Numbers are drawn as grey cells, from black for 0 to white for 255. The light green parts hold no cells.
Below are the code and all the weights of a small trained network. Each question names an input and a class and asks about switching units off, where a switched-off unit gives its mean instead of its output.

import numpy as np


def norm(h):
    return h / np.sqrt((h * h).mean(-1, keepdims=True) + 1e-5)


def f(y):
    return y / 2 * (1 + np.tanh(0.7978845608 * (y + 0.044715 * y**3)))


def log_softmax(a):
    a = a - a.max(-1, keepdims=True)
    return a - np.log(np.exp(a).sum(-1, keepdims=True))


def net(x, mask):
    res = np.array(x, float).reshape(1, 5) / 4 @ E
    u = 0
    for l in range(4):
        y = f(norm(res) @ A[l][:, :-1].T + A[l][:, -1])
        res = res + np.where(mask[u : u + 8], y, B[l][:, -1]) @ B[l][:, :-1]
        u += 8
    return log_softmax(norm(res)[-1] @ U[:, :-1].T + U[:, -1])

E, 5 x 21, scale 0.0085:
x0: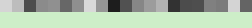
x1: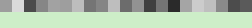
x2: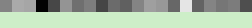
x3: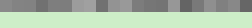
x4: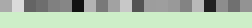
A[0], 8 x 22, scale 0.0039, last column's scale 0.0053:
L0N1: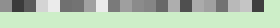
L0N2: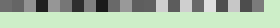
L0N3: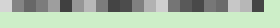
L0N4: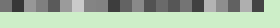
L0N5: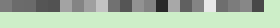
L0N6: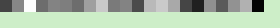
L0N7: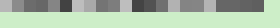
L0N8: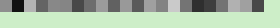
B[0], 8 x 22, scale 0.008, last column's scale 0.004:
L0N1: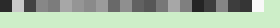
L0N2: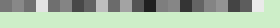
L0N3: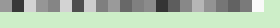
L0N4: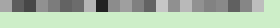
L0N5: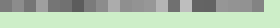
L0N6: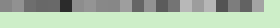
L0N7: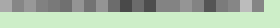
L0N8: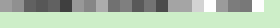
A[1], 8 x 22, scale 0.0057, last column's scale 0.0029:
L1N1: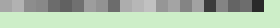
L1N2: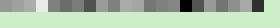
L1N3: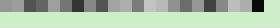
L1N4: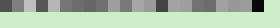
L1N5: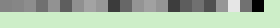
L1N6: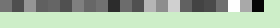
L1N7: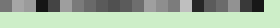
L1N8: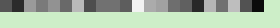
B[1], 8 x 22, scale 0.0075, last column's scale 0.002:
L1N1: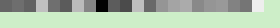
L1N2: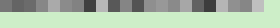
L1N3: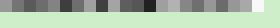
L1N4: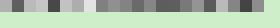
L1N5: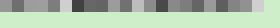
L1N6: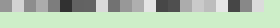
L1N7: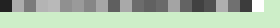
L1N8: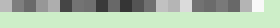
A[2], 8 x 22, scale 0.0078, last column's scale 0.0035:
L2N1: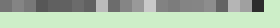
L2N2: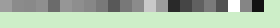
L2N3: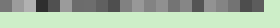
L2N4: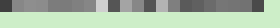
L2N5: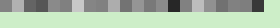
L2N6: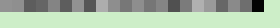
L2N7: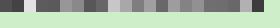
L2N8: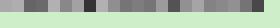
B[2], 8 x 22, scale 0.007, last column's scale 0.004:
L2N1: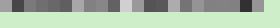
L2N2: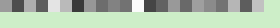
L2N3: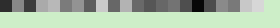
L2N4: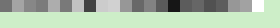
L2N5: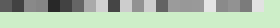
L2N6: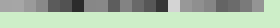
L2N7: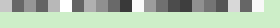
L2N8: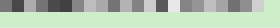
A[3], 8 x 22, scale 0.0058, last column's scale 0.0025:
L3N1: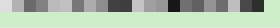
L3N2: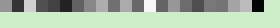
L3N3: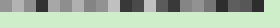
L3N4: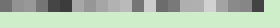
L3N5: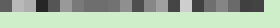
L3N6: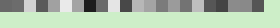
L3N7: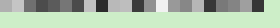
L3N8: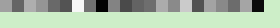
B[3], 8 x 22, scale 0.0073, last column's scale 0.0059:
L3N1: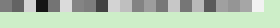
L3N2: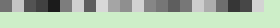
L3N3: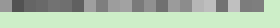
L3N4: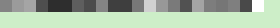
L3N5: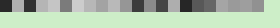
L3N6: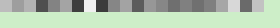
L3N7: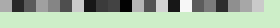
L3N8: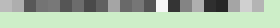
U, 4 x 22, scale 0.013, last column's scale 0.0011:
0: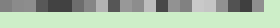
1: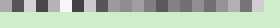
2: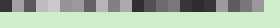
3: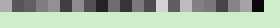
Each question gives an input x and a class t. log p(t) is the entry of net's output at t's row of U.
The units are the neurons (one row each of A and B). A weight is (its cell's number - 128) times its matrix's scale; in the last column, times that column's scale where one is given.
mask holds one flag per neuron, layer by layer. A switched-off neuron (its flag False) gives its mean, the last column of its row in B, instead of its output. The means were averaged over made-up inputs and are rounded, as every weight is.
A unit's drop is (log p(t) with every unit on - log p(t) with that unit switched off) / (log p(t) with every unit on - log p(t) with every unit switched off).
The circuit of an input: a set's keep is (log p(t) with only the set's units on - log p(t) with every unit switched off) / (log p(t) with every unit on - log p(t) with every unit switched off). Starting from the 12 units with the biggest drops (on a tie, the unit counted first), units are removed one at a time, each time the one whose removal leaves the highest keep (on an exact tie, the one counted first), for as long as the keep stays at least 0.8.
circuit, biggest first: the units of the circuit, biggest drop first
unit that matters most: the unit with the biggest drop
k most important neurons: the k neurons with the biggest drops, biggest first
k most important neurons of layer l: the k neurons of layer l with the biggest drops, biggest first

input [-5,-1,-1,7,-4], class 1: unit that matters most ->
L2N7
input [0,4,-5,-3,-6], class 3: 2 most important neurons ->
(L0N2 L1N8)
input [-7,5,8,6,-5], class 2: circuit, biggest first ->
(L2N3 L3N5)
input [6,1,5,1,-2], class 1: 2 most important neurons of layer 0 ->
(L0N3 L0N1)
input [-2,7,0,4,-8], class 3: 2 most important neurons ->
(L1N8 L3N8)
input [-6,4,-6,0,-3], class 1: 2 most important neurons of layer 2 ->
(L2N7 L2N3)
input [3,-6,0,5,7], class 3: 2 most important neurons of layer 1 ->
(L1N3 L1N1)
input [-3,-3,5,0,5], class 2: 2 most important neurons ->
(L1N7 L0N4)
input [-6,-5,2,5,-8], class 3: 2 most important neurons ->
(L1N8 L0N3)
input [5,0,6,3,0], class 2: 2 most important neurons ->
(L2N3 L1N7)
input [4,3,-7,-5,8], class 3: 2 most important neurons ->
(L3N7 L0N2)
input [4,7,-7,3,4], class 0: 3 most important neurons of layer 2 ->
(L2N8 L2N5 L2N3)
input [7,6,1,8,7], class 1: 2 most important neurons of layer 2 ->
(L2N2 L2N5)
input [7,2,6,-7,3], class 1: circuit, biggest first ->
(L3N1)
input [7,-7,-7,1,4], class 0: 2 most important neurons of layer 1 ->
(L1N6 L1N7)
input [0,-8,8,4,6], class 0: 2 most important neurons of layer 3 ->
(L3N2 L3N4)
